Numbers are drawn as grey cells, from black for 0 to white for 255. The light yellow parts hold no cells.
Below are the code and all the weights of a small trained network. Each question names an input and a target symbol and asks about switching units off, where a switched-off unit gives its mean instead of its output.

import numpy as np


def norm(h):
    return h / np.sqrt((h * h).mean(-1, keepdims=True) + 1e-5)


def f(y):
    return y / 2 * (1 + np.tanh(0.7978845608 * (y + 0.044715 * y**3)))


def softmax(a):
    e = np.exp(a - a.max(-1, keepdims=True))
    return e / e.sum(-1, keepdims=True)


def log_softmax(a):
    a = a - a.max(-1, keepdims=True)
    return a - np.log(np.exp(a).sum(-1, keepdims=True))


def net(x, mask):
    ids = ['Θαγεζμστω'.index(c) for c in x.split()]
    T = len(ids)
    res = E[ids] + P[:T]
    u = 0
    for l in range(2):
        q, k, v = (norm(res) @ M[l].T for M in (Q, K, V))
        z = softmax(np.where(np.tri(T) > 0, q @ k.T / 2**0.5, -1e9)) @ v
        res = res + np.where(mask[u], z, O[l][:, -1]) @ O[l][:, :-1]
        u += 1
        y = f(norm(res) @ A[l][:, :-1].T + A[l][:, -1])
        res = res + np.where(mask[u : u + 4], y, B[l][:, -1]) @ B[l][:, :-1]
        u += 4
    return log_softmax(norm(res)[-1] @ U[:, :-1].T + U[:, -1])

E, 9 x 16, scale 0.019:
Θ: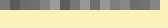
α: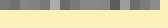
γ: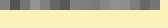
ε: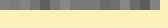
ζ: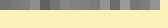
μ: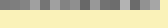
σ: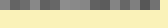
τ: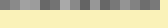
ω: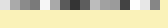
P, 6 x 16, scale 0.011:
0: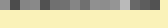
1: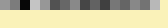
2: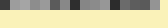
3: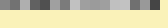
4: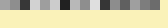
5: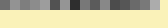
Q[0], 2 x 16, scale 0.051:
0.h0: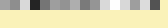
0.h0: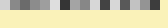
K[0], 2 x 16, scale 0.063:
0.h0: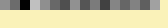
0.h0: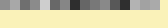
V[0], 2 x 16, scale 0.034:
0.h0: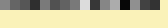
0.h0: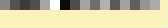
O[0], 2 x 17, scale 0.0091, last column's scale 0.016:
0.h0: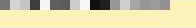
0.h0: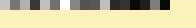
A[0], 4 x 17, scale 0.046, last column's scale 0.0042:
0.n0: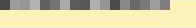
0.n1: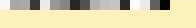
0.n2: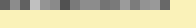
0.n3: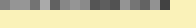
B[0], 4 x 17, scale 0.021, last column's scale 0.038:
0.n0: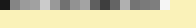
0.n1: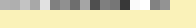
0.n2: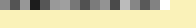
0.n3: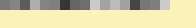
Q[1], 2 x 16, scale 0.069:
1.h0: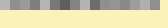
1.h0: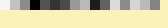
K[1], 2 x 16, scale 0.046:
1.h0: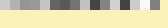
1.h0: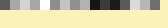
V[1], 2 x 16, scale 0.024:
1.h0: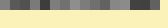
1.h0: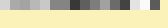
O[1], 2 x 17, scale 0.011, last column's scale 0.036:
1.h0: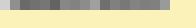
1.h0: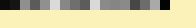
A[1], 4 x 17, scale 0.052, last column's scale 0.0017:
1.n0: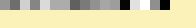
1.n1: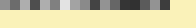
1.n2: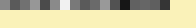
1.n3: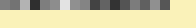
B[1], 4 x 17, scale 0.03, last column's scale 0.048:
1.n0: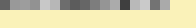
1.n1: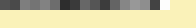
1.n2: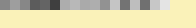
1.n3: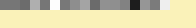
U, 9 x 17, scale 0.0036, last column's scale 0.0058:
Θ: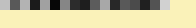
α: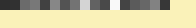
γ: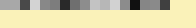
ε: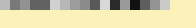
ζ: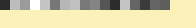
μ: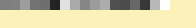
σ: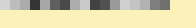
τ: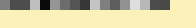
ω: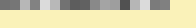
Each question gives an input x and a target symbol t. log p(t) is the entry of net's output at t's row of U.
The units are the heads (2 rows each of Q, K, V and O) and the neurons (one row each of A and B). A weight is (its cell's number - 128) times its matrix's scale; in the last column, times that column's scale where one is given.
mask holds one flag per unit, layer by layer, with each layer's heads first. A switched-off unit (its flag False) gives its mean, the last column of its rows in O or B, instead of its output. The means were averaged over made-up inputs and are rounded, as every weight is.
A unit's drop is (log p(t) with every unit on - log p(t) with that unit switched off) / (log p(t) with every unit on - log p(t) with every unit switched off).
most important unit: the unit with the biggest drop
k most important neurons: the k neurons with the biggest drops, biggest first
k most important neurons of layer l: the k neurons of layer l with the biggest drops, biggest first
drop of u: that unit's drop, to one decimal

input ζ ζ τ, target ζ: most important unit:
0.n0
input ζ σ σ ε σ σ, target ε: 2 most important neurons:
0.n2; 1.n1
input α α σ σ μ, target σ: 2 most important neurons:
1.n3; 1.n1
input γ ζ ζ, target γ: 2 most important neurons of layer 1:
1.n1; 1.n2
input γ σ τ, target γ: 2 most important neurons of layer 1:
1.n1; 1.n2
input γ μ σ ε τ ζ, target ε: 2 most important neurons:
0.n2; 1.n1
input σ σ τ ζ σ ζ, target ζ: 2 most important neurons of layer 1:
1.n1; 1.n3
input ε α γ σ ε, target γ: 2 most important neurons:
0.n3; 1.n1
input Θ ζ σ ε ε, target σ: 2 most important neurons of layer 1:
1.n3; 1.n1
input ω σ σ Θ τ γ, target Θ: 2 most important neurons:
0.n3; 1.n3
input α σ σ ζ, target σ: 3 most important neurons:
1.n3; 1.n1; 1.n2
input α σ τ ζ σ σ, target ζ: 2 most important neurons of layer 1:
1.n1; 1.n3
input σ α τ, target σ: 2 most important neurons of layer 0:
0.n0; 0.n2
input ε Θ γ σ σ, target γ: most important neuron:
0.n3
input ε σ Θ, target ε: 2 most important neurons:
0.n2; 1.n1
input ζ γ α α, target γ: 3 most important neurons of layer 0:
0.n3; 0.n2; 0.n0
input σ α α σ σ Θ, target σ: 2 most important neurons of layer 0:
0.n0; 0.n2
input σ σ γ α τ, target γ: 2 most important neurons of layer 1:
1.n1; 1.n2
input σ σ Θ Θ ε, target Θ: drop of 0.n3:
0.4
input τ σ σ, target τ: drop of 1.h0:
0.0
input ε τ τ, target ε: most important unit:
0.n2
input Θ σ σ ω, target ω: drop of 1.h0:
0.1
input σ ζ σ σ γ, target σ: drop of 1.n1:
0.3
